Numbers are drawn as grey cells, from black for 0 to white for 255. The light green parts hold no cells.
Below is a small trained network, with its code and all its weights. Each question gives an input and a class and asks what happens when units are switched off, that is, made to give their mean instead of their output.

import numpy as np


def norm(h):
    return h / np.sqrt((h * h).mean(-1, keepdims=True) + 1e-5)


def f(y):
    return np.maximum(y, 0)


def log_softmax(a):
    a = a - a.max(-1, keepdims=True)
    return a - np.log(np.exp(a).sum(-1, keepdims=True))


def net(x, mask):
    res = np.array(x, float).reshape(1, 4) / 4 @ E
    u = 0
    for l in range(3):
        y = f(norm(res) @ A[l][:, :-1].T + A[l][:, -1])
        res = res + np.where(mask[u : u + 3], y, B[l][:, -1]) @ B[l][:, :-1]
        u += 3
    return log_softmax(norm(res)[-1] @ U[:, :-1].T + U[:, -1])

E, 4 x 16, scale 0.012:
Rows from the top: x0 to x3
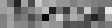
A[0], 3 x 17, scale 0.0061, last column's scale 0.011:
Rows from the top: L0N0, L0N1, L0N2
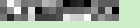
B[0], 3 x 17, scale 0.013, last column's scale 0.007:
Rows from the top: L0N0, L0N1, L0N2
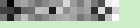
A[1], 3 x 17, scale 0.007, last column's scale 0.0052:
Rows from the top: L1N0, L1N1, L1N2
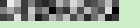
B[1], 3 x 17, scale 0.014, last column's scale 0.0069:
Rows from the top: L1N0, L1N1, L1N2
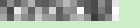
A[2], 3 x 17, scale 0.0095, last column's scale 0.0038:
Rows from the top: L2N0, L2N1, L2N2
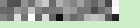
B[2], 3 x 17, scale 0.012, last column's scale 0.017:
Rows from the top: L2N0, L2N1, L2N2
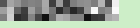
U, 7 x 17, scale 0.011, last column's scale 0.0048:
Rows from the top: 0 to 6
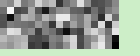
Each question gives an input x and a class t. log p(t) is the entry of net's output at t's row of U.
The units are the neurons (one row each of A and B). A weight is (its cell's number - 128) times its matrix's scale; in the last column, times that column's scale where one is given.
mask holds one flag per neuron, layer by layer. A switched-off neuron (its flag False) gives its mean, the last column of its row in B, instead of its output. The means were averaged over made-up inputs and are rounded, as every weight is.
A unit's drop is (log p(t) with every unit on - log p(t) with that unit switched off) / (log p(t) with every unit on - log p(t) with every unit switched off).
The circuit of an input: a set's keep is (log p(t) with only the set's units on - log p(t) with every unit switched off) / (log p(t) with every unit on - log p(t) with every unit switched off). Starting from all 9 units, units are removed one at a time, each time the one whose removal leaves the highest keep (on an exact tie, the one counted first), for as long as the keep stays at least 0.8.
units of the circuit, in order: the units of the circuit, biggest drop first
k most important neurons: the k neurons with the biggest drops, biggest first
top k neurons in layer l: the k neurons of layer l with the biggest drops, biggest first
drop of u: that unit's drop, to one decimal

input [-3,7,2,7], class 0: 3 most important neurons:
[L1N1, L0N2, L2N2]
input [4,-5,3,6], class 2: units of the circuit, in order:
[L0N0]
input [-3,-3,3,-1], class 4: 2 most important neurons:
[L2N1, L1N1]
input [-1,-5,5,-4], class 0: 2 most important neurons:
[L1N2, L2N2]
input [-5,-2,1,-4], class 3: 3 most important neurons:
[L0N1, L0N0, L2N0]
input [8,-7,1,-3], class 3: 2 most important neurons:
[L1N1, L2N0]
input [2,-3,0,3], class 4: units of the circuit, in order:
[L1N1, L2N2]
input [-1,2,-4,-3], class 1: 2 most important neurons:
[L2N2, L0N0]
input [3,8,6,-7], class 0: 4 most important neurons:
[L1N1, L0N0, L2N2, L0N1]
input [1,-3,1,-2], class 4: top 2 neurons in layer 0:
[L0N2, L0N0]
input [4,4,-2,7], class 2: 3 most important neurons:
[L0N0, L2N1, L0N1]
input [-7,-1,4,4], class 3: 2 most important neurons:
[L0N1, L0N2]
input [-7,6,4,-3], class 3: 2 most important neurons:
[L0N1, L1N0]
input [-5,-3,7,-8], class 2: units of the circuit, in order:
[L0N2]
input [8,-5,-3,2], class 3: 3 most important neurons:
[L2N1, L1N1, L2N0]
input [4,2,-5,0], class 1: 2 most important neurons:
[L2N2, L0N1]
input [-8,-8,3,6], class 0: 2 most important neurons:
[L1N2, L0N2]
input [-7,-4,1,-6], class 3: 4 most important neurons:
[L0N1, L0N0, L2N0, L1N1]
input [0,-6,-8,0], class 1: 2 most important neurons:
[L2N2, L1N1]
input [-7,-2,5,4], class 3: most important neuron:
[L0N1]
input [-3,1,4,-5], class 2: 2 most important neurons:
[L0N2, L2N2]
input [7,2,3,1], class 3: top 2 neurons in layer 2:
[L2N1, L2N2]
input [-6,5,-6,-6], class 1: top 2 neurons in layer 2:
[L2N2, L2N1]
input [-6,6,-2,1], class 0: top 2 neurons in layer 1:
[L1N1, L1N0]
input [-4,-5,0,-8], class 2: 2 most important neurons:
[L0N2, L1N1]
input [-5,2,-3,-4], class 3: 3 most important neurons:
[L0N1, L0N0, L2N0]
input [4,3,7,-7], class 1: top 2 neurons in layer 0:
[L0N0, L0N1]
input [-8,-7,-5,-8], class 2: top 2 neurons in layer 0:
[L0N2, L0N1]
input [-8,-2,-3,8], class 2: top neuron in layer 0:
[L0N0]
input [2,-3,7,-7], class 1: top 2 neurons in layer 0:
[L0N0, L0N1]
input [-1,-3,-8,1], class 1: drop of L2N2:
1.3
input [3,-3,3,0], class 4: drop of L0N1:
0.3
